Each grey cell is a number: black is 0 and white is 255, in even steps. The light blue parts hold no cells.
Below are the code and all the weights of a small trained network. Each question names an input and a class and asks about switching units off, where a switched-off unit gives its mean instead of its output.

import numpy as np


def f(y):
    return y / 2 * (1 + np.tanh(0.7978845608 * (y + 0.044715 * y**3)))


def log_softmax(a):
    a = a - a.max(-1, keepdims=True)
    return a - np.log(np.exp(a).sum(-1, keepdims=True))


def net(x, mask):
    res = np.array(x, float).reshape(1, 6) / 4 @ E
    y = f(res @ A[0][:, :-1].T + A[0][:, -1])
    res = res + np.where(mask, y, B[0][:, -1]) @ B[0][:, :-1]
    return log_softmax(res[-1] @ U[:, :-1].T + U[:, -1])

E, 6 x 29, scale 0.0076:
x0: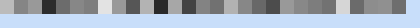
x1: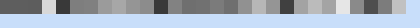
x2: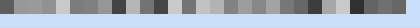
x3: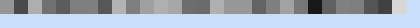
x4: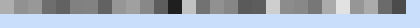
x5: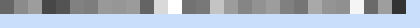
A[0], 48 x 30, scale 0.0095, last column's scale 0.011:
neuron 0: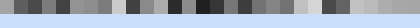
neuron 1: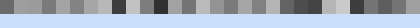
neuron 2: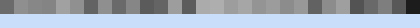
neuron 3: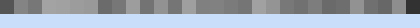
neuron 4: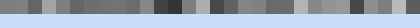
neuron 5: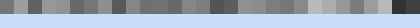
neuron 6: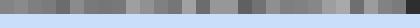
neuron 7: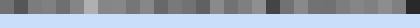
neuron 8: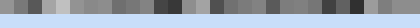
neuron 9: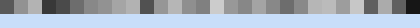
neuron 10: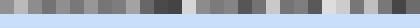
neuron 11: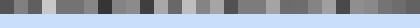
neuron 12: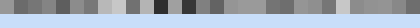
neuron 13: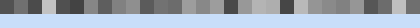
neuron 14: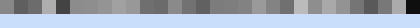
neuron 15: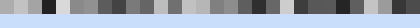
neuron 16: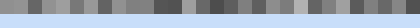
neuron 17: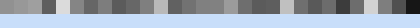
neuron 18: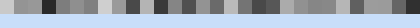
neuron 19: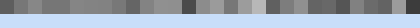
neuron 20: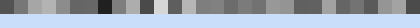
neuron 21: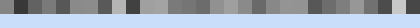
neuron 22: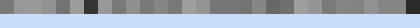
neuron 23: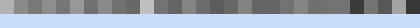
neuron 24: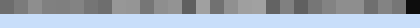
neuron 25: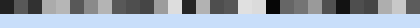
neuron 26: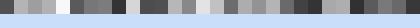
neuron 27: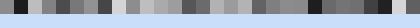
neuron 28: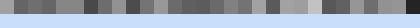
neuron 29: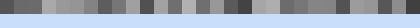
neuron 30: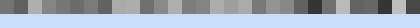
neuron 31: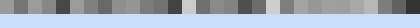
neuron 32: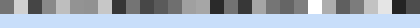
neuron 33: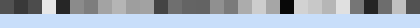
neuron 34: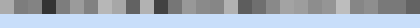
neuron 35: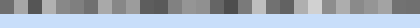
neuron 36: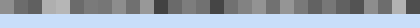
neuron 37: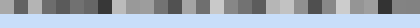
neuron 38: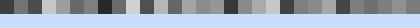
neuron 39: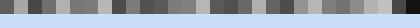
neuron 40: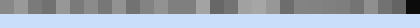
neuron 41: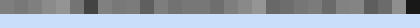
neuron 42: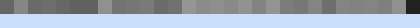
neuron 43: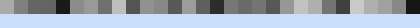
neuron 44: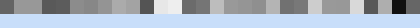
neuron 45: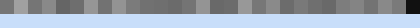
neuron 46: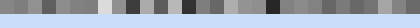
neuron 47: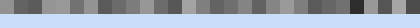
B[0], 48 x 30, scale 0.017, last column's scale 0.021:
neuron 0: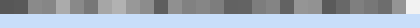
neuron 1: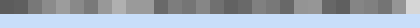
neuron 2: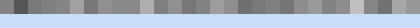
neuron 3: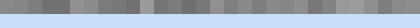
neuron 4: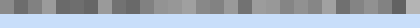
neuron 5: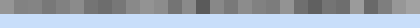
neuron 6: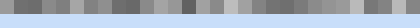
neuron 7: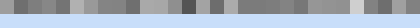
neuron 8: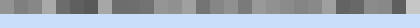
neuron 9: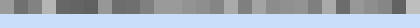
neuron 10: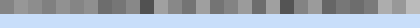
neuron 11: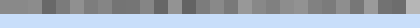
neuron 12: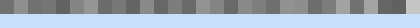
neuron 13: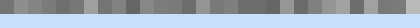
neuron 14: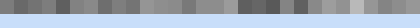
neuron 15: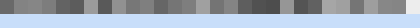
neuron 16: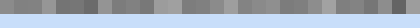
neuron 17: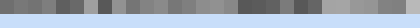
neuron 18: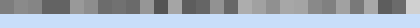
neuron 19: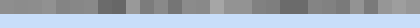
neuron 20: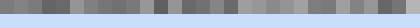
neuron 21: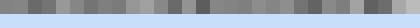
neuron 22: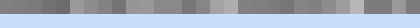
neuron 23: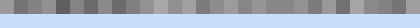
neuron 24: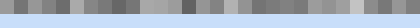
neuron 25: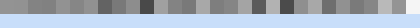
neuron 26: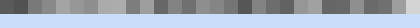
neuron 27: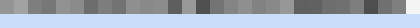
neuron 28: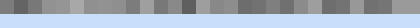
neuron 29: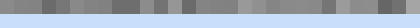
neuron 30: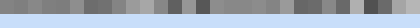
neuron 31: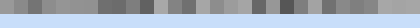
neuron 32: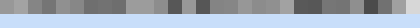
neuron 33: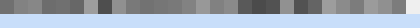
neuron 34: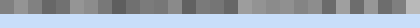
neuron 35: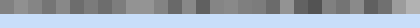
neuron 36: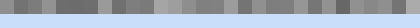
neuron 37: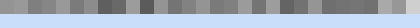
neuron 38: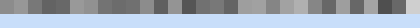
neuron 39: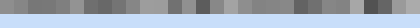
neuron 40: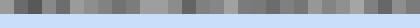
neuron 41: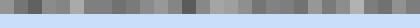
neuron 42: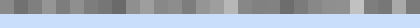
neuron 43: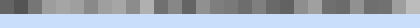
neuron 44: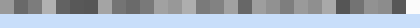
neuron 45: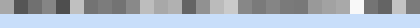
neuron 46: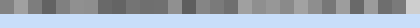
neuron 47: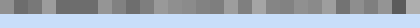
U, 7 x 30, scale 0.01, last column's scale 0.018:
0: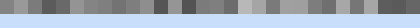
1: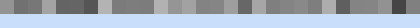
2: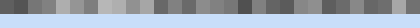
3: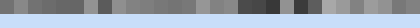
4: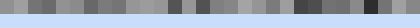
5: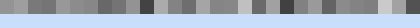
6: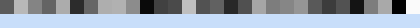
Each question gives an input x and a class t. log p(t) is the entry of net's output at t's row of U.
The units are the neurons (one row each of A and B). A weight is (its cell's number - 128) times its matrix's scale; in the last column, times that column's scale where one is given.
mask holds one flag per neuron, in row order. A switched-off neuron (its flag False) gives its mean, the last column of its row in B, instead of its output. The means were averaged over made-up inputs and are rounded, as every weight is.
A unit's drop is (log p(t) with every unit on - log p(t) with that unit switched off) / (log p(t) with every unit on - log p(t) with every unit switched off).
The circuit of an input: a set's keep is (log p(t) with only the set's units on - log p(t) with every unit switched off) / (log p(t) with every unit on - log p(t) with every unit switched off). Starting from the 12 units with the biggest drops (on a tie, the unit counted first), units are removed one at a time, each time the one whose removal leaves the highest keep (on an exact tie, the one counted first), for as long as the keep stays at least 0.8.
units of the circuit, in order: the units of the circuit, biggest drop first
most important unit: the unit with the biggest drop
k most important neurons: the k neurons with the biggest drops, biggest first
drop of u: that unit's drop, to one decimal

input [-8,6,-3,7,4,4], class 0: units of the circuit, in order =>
(neuron 38)
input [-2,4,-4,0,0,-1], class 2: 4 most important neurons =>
(neuron 0; neuron 15; neuron 17; neuron 43)
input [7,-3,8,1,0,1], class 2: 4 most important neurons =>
(neuron 26; neuron 1; neuron 38; neuron 2)
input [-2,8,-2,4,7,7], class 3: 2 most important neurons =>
(neuron 33; neuron 13)
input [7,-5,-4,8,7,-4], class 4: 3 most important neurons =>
(neuron 27; neuron 37; neuron 21)
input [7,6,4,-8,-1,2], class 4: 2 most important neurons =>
(neuron 32; neuron 35)
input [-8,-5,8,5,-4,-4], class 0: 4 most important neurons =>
(neuron 38; neuron 20; neuron 0; neuron 11)
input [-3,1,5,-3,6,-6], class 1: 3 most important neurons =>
(neuron 25; neuron 4; neuron 8)
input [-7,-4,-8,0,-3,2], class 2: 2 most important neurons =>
(neuron 0; neuron 43)
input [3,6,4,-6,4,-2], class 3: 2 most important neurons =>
(neuron 33; neuron 27)
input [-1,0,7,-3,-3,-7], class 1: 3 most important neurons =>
(neuron 8; neuron 4; neuron 0)
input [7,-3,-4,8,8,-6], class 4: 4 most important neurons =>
(neuron 27; neuron 25; neuron 21; neuron 37)
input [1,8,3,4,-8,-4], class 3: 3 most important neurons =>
(neuron 33; neuron 13; neuron 14)
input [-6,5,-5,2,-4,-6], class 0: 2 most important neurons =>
(neuron 38; neuron 44)
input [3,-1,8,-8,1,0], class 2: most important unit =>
neuron 26
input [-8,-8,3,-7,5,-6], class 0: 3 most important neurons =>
(neuron 38; neuron 20; neuron 11)
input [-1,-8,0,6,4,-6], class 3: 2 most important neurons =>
(neuron 15; neuron 17)
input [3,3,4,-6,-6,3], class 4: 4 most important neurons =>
(neuron 32; neuron 35; neuron 39; neuron 10)
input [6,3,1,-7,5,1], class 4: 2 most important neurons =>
(neuron 32; neuron 35)
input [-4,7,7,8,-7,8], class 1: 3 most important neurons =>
(neuron 44; neuron 9; neuron 32)
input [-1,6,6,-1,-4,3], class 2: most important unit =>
neuron 26
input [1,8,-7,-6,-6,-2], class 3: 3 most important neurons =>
(neuron 33; neuron 13; neuron 26)
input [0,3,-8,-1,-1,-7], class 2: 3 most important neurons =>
(neuron 0; neuron 43; neuron 44)
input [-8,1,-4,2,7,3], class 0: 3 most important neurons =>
(neuron 38; neuron 20; neuron 25)
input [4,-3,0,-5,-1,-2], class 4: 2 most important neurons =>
(neuron 32; neuron 38)
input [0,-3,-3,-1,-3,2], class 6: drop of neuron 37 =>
0.1
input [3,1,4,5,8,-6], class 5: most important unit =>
neuron 37
